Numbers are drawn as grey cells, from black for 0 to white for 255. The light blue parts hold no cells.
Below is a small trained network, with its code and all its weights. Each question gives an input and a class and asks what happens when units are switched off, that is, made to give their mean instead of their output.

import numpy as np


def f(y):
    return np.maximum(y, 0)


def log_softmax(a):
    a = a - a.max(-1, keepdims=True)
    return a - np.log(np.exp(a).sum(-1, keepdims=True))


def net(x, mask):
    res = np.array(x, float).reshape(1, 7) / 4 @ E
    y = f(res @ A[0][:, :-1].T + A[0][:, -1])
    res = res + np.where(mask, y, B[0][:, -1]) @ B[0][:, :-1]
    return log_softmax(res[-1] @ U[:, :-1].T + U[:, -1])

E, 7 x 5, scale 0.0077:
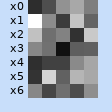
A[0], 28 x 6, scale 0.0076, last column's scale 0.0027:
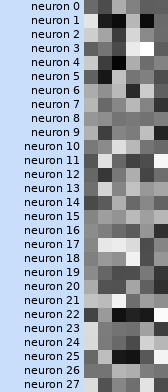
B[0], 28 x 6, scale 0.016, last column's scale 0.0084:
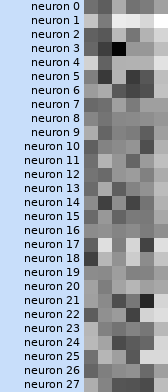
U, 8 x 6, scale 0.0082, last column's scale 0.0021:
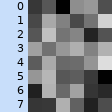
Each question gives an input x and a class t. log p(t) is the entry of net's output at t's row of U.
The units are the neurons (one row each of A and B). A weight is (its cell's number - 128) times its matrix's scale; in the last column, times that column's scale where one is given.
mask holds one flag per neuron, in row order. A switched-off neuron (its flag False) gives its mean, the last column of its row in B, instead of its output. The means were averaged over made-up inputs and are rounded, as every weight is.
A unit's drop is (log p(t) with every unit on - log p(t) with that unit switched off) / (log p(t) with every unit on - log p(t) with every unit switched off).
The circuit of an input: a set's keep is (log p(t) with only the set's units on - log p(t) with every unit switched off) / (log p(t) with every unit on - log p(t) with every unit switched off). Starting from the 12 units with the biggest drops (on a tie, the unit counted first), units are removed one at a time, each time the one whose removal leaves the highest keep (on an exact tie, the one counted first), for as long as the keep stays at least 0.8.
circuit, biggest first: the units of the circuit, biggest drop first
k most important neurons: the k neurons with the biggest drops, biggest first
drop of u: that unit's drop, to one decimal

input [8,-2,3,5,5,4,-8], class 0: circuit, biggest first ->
(neuron 3)
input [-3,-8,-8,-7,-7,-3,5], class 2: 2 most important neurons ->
(neuron 17; neuron 21)
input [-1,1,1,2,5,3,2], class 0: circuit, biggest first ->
(neuron 3; neuron 1)
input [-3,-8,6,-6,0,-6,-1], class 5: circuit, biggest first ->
(neuron 6; neuron 21)
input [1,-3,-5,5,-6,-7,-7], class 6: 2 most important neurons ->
(neuron 4; neuron 17)
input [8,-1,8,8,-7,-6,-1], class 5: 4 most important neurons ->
(neuron 24; neuron 6; neuron 27; neuron 2)
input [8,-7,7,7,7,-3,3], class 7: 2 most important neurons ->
(neuron 5; neuron 14)
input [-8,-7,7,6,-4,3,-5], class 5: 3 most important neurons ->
(neuron 6; neuron 24; neuron 21)
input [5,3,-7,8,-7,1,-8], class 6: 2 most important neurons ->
(neuron 17; neuron 18)
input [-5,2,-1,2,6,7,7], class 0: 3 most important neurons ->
(neuron 3; neuron 1; neuron 17)
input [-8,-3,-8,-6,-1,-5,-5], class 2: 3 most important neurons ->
(neuron 21; neuron 3; neuron 2)
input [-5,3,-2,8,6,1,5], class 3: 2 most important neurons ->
(neuron 1; neuron 4)
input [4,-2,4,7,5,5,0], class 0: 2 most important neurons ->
(neuron 3; neuron 1)
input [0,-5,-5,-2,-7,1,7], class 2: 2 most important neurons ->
(neuron 17; neuron 2)
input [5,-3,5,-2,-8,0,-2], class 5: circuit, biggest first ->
(neuron 21)
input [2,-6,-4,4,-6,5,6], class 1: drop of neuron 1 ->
0.2
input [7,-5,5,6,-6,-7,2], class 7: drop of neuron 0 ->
0.1
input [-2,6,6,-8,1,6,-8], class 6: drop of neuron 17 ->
0.1
